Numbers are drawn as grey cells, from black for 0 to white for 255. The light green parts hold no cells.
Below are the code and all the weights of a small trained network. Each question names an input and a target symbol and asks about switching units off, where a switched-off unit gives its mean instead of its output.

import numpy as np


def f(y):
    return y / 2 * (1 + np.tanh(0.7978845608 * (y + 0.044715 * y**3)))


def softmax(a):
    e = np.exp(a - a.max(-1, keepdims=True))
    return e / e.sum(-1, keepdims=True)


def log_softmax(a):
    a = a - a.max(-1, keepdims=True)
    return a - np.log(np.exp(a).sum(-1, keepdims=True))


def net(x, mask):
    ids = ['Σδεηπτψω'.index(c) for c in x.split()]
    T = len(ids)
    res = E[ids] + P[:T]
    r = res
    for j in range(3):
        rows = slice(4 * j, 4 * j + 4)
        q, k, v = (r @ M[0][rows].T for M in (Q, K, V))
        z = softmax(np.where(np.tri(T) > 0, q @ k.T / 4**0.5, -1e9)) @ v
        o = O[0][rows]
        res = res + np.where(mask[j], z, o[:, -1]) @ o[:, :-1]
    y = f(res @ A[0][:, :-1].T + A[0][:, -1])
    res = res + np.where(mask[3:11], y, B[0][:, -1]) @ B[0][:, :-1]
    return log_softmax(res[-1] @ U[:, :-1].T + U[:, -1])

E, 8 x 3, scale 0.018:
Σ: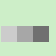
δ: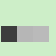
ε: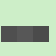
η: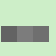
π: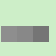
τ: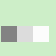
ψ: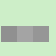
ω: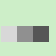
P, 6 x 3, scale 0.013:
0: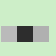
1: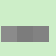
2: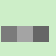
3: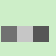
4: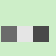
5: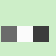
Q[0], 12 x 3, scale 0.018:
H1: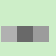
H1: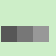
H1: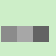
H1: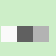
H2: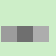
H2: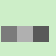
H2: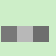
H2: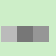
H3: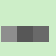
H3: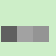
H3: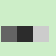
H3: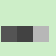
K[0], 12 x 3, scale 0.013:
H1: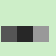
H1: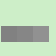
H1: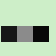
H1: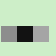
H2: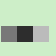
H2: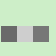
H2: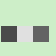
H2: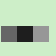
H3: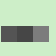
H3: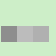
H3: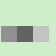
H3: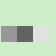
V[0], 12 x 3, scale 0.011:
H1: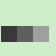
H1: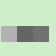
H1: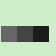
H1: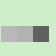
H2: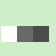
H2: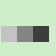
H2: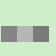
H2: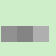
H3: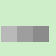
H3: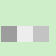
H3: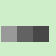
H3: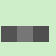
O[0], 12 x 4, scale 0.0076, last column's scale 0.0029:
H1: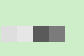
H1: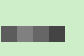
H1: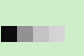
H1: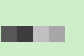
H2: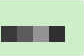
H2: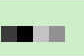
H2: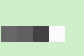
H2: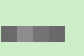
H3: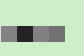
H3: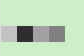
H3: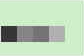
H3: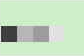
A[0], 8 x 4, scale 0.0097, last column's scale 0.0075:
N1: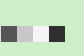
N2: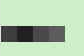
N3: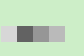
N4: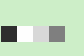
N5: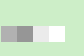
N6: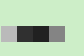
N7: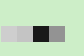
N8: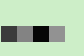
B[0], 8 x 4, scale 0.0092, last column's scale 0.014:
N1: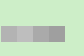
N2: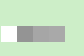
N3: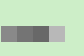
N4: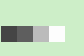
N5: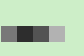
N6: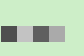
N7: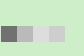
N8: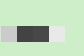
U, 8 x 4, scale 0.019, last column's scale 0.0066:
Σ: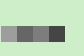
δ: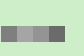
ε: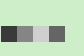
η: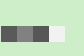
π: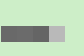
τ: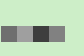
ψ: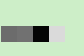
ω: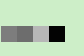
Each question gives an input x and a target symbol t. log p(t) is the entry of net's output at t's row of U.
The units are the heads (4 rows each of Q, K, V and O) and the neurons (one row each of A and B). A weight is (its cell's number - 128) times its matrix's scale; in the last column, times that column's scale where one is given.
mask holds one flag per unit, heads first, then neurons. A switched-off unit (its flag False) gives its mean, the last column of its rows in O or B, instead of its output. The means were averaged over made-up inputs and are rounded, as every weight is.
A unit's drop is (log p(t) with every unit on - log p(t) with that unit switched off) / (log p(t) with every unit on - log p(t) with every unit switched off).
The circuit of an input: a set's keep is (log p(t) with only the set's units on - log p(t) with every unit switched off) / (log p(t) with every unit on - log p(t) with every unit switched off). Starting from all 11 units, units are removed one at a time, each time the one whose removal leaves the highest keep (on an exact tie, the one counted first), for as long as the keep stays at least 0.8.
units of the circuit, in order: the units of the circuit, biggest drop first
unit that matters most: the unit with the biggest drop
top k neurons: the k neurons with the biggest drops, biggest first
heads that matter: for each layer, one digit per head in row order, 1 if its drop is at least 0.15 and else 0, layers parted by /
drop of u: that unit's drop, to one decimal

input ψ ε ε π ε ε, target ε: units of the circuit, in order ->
H1
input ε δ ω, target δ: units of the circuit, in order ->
N7, H2
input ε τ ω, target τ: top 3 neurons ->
N4, N7, N2
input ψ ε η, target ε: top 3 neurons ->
N4, N5, N3
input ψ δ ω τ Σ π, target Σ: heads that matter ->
111
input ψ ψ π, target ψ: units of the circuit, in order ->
N7, N4
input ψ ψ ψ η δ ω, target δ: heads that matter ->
010
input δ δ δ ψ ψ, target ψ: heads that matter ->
101
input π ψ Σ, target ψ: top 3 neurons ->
N7, N4, N6
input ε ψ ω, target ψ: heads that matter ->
011
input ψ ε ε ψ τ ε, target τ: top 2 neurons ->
N7, N8
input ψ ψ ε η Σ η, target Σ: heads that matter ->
110
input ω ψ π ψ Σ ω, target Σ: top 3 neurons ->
N2, N4, N7
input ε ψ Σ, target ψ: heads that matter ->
011
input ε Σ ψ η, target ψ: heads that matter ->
000
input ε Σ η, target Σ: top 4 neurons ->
N2, N4, N7, N6
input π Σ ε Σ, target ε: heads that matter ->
100
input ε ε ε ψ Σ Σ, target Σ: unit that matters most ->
H3
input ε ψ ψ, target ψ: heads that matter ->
001
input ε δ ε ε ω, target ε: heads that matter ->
101
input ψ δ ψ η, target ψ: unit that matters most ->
N4
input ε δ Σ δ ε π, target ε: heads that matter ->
001
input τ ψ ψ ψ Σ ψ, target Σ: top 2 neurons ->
N2, N4
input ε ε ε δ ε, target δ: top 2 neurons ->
N7, N8
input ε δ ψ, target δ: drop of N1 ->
-0.1
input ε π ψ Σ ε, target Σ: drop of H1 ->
0.3
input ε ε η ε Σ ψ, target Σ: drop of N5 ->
0.0
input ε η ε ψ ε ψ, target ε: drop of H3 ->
0.1
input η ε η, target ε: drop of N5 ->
0.1
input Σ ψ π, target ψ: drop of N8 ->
-0.4
